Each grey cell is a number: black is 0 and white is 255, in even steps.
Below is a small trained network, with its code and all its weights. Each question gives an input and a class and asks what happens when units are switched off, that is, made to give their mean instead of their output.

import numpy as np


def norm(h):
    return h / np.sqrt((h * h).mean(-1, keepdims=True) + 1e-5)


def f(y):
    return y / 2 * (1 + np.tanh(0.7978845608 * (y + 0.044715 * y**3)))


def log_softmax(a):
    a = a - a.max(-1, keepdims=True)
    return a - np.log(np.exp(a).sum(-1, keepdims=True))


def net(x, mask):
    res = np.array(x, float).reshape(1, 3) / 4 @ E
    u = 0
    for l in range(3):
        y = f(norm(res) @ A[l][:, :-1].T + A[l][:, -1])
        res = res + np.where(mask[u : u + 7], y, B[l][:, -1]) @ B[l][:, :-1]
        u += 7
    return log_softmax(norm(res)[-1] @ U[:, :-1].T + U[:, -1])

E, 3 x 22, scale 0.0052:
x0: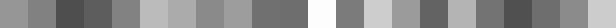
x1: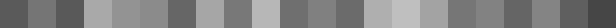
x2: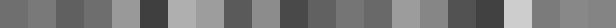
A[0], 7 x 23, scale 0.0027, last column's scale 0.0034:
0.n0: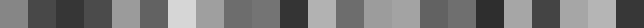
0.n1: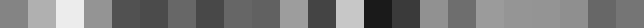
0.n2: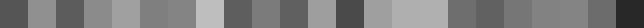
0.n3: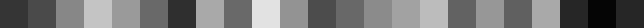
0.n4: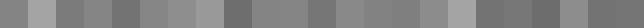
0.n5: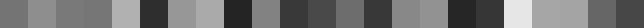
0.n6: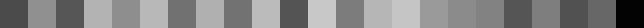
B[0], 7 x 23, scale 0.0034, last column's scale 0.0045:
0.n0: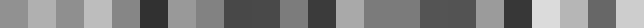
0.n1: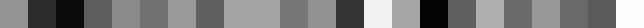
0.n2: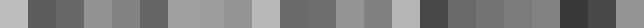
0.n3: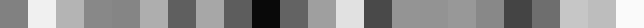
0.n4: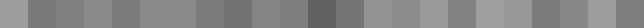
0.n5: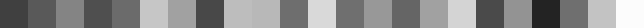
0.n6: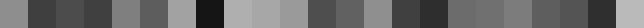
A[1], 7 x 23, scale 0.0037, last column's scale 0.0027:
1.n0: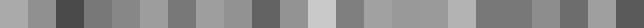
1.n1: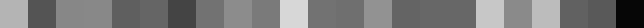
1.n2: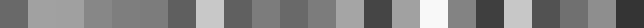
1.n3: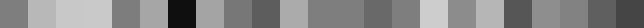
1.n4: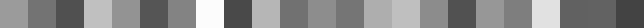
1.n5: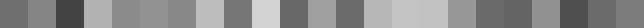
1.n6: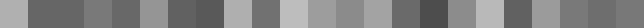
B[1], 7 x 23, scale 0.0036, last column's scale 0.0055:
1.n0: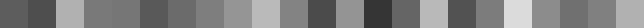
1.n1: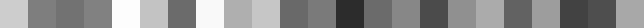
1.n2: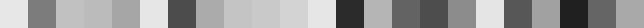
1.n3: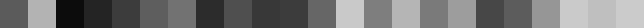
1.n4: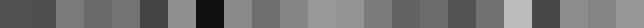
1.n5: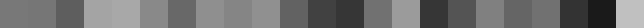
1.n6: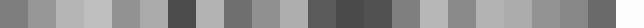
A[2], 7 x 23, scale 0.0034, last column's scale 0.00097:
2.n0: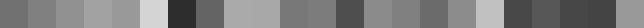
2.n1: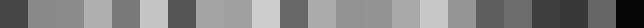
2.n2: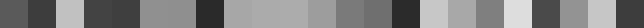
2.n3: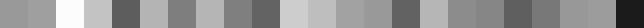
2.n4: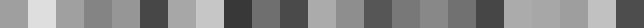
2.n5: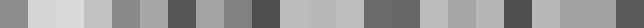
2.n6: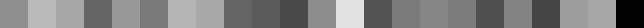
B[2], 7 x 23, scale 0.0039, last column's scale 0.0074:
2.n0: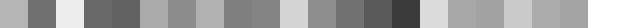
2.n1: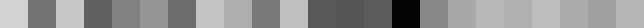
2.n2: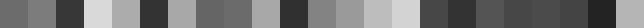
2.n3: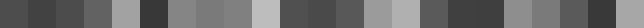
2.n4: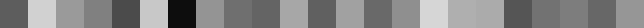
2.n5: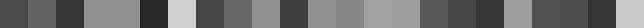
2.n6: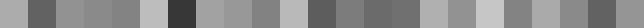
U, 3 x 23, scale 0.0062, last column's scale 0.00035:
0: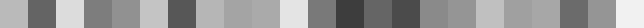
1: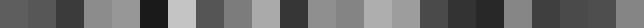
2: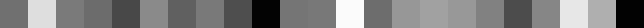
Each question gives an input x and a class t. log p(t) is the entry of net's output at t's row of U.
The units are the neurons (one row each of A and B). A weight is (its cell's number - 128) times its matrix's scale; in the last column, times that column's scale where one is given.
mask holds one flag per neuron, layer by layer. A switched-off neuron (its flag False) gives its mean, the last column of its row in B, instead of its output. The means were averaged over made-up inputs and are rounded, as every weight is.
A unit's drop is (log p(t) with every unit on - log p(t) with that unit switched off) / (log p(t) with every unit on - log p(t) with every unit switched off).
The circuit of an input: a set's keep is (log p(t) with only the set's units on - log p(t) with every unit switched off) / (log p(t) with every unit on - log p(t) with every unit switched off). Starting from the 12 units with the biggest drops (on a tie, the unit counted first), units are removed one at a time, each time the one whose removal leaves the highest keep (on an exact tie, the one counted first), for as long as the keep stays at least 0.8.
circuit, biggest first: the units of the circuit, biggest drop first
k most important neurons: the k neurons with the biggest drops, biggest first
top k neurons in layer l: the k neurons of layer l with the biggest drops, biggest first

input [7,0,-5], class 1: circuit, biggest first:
(0.n1 2.n5 2.n3)
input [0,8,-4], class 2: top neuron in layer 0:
(0.n3)
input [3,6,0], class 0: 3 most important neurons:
(0.n6 1.n3 2.n0)
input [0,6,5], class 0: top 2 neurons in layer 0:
(0.n1 0.n3)
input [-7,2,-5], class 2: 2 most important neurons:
(0.n3 1.n3)
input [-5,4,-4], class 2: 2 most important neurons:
(1.n3 0.n3)
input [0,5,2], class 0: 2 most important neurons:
(0.n3 0.n1)
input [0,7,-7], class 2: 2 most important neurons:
(1.n3 0.n3)
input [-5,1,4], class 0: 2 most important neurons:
(1.n2 0.n6)
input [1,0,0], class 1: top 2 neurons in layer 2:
(2.n0 2.n1)
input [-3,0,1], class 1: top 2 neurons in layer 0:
(0.n5 0.n1)
